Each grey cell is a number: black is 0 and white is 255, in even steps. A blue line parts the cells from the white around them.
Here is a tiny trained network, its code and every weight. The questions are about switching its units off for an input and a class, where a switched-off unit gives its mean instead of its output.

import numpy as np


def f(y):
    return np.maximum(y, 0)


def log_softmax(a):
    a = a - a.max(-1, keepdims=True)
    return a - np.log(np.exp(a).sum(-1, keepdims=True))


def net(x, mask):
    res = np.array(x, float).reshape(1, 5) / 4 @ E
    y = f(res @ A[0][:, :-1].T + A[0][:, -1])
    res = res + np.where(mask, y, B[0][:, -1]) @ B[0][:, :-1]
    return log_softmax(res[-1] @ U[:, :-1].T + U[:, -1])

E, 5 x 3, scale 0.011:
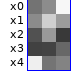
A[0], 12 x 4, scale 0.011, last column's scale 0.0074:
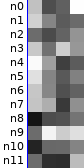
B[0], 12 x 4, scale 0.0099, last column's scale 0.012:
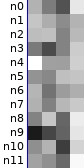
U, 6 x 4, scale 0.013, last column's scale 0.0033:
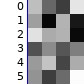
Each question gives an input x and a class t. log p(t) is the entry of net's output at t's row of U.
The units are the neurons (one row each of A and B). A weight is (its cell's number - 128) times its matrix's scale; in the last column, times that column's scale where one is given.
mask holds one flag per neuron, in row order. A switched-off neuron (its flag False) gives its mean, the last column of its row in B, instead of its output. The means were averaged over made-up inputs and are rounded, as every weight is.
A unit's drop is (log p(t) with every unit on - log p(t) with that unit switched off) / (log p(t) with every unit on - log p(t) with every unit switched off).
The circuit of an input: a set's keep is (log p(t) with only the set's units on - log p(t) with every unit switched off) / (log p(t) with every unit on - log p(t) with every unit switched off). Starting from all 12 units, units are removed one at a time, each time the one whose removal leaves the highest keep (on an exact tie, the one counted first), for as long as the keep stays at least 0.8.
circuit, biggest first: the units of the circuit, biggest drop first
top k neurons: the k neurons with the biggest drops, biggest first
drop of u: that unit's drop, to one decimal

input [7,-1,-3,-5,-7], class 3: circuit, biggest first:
n9
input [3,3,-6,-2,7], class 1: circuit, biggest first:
n3, n9
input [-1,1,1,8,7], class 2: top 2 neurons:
n9, n10
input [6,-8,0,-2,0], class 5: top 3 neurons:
n7, n5, n4
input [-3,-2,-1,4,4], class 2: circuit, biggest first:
n9, n10
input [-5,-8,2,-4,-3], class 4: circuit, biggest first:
n8, n3, n2
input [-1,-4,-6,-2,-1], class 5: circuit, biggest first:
n4, n8
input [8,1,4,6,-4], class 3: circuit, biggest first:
n9, n4
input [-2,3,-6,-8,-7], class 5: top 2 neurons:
n8, n10
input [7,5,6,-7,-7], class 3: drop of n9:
0.1
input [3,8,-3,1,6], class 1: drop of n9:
0.3
